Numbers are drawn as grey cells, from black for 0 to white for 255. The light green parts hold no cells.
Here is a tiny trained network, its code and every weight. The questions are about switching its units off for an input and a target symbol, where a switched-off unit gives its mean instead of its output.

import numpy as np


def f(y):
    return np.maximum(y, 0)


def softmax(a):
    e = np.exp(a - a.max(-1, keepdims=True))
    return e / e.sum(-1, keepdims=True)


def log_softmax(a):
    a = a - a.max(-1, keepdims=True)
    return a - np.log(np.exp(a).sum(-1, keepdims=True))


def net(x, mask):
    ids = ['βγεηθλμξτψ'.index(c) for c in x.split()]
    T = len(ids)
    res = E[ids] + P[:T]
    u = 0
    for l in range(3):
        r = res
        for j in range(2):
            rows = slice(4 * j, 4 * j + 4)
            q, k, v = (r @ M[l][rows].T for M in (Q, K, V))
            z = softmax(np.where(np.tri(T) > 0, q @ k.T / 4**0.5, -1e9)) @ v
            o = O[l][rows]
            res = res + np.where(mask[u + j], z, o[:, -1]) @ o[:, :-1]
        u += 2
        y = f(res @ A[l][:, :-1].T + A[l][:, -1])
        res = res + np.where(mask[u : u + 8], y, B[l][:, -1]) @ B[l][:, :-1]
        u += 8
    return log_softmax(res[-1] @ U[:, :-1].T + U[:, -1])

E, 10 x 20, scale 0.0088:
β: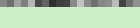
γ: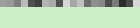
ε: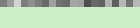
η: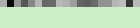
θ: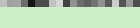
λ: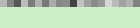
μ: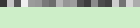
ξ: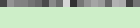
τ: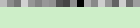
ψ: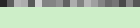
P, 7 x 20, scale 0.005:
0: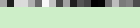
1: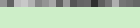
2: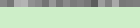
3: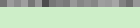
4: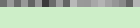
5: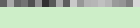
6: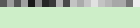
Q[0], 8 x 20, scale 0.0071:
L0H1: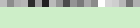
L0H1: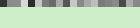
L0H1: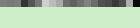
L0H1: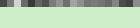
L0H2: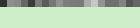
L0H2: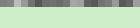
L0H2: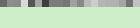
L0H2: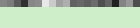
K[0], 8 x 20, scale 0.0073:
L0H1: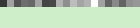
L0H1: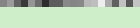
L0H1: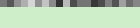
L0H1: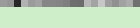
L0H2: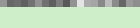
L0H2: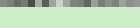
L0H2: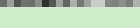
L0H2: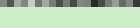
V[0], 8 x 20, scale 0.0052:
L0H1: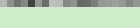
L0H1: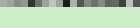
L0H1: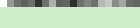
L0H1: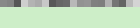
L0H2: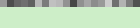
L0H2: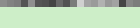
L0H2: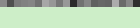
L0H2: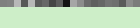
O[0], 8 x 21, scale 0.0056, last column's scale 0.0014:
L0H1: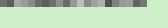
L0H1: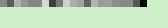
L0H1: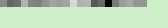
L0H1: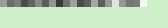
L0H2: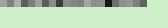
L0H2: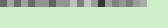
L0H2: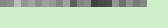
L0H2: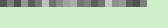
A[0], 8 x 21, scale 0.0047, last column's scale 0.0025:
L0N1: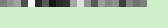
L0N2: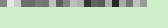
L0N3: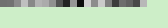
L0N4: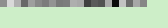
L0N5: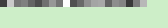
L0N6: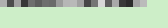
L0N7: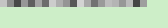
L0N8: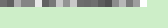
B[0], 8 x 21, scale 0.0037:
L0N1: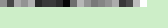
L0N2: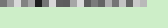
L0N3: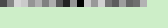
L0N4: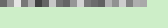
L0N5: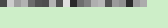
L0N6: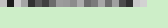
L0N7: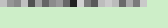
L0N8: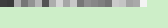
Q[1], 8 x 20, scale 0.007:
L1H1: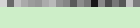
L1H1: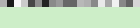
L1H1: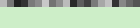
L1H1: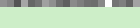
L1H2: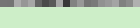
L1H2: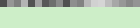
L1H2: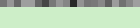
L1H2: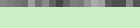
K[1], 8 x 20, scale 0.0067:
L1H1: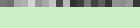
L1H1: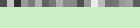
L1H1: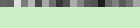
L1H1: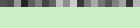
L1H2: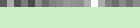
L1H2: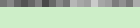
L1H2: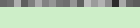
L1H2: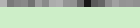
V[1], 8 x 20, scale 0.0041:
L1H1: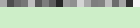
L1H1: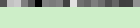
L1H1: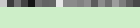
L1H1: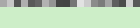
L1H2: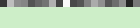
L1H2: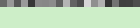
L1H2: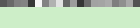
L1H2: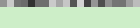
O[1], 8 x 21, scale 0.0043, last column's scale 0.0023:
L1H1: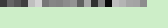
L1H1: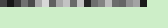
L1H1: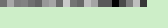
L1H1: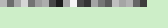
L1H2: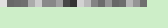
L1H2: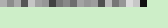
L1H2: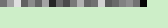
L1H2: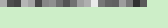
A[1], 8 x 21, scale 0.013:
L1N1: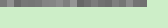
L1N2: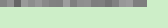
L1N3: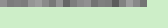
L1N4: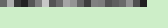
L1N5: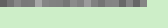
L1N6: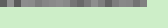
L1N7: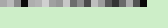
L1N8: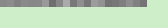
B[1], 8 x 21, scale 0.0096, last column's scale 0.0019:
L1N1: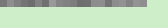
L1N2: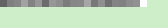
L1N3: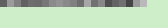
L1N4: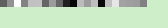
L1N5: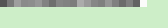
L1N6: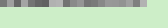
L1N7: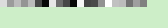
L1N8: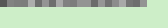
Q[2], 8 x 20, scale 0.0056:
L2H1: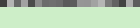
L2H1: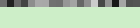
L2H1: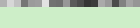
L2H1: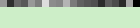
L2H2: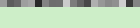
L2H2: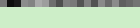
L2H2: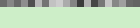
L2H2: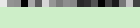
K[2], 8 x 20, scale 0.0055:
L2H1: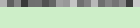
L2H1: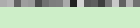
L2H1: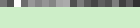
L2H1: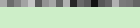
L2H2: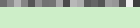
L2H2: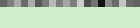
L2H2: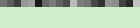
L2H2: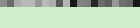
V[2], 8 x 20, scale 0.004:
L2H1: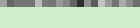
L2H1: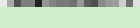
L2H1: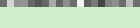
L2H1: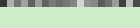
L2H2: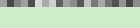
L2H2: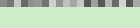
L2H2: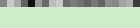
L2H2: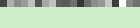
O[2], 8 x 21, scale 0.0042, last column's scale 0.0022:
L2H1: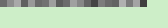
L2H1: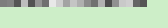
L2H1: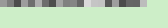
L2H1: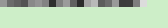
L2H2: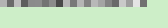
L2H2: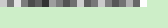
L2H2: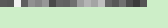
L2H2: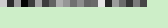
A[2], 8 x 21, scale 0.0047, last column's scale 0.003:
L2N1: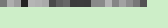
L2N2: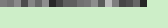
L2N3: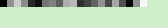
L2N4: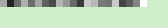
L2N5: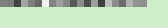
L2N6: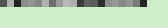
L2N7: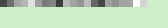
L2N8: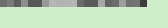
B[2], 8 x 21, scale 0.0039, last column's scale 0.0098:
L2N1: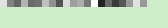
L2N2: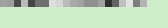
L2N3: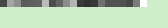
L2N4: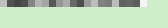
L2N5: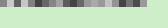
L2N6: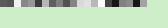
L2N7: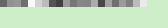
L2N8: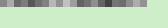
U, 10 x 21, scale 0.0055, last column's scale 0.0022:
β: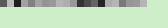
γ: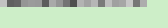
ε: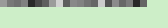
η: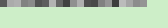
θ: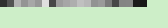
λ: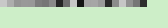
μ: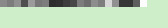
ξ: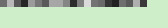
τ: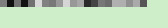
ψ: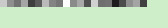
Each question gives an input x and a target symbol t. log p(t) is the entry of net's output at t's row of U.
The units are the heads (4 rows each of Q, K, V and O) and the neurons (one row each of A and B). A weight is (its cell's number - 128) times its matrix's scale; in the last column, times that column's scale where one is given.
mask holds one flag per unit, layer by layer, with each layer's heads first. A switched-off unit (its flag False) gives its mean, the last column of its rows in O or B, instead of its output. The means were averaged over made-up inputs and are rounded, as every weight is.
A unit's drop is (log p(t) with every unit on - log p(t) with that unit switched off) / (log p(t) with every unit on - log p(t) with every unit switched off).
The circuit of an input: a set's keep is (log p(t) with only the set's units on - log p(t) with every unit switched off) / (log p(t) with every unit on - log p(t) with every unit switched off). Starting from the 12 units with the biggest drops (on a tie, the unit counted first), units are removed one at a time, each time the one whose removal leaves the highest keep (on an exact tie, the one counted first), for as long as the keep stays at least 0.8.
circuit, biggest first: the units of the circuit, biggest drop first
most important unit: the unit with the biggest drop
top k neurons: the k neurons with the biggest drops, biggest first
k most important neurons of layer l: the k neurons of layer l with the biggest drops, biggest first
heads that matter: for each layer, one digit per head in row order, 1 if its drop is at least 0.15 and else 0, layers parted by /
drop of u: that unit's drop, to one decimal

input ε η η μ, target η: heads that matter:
00 / 00 / 10
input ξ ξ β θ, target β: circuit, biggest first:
L2H2, L0N1
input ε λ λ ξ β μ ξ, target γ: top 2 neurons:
L2N3, L0N5
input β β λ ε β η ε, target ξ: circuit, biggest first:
L1H1
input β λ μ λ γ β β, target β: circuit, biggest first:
L0H2, L2H2, L1H2
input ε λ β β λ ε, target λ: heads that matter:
00 / 10 / 00
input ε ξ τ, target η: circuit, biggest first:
L2H1, L2N4
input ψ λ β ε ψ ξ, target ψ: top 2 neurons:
L2N1, L2N2
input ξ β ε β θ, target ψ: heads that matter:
11 / 10 / 00
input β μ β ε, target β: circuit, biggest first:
L0N1, L2H2, L1H2
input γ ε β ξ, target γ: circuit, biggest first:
L1H2, L2N3, L0N5
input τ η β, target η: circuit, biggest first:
L2H1, L2N4, L0N3
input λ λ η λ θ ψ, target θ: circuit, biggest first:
L1N5, L2H2
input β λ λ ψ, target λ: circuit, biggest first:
L1H1, L0N7
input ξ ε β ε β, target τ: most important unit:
L0H2
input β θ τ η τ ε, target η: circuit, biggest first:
L2H1, L0N2
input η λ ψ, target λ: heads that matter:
01 / 10 / 00
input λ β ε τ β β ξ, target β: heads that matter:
00 / 00 / 01
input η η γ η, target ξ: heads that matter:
00 / 10 / 00
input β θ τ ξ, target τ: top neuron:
L0N3
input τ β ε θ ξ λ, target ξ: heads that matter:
10 / 11 / 00
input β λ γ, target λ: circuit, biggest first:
L1H1, L0N7
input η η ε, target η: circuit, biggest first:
L2N4, L0N2
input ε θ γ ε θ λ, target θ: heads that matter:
10 / 01 / 01
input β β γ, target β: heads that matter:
00 / 00 / 00
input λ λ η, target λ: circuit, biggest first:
L1H1, L0N7, L0H2
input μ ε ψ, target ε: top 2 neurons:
L2N7, L0N2
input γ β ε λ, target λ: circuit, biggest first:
L1H1, L0H2
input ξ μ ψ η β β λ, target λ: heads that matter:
01 / 11 / 00
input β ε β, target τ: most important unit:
L1H1
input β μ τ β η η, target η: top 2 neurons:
L2N4, L0N6
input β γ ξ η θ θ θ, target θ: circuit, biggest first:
L0H1, L2H2
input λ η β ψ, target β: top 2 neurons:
L0N1, L2N2
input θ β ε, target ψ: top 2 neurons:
L0N2, L2N8
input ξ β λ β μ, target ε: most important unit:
L0H2
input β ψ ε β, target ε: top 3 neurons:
L2N2, L2N7, L0N2
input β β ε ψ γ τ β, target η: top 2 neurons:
L2N4, L0N3
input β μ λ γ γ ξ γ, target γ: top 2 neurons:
L2N3, L0N5
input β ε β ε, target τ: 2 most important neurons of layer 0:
L0N2, L0N4
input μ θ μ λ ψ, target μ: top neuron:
L1N5
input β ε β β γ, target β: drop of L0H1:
0.0
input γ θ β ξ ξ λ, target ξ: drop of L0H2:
0.1
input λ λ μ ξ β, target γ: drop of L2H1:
0.2
